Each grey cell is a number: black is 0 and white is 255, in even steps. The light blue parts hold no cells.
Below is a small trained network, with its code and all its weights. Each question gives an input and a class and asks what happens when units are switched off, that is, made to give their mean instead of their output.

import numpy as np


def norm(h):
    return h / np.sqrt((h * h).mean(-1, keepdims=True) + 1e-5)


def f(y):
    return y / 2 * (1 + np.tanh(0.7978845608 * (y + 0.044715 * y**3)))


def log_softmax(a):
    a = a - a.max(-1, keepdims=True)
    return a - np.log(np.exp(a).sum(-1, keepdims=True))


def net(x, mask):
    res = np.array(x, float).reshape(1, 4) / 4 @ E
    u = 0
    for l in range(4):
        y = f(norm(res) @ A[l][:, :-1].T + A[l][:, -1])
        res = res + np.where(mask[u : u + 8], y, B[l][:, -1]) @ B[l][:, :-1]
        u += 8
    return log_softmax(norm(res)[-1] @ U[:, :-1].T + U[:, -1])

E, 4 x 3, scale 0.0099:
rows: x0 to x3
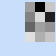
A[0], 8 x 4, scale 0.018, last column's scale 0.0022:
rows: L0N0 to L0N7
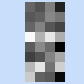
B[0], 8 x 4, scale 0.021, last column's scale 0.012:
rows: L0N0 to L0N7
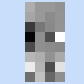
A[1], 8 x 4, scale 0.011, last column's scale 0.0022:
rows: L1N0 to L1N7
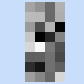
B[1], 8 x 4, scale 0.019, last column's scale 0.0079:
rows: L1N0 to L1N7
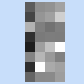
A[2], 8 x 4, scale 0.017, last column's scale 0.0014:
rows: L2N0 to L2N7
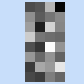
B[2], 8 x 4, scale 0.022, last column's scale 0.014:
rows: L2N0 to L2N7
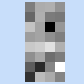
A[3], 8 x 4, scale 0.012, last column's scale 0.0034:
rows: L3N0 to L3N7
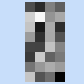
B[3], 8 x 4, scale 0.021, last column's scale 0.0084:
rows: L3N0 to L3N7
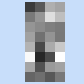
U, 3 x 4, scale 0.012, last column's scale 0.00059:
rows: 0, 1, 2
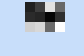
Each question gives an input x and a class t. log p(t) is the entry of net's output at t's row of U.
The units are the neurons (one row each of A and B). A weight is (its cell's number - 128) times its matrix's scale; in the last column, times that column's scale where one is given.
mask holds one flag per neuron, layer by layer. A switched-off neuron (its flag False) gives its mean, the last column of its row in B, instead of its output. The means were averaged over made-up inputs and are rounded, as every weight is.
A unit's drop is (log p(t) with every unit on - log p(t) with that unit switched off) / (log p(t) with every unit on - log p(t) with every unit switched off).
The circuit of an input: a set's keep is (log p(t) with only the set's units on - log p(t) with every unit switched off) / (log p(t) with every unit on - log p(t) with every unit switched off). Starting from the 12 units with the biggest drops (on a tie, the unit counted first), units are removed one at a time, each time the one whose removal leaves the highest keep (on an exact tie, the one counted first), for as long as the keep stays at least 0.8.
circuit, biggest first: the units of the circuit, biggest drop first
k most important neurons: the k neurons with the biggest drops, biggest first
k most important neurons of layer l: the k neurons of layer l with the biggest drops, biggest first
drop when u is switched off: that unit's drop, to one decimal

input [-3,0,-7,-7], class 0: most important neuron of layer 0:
(L0N3)
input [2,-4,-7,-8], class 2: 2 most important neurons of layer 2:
(L2N4 L2N2)
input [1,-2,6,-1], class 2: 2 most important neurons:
(L0N3 L2N4)
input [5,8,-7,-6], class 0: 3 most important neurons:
(L0N3 L2N2 L3N0)
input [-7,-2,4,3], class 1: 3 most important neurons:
(L2N4 L1N4 L0N5)
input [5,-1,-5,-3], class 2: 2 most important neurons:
(L0N3 L0N6)
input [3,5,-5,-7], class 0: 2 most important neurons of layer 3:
(L3N5 L3N0)
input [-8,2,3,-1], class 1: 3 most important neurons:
(L2N4 L1N4 L0N6)
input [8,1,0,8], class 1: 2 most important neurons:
(L0N3 L1N4)
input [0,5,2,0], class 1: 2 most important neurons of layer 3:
(L3N1 L3N5)
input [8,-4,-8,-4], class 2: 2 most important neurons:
(L0N3 L2N2)
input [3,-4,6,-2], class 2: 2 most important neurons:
(L0N3 L0N6)
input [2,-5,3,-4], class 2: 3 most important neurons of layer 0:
(L0N3 L0N6 L0N7)
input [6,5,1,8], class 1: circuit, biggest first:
(L0N3)
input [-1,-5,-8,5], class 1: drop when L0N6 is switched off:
-0.1
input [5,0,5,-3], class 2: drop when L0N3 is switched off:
0.5
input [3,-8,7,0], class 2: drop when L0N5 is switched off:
0.4
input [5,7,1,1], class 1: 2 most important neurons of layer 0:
(L0N7 L0N6)
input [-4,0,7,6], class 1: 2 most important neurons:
(L0N3 L2N4)
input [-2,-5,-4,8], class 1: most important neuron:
(L0N3)
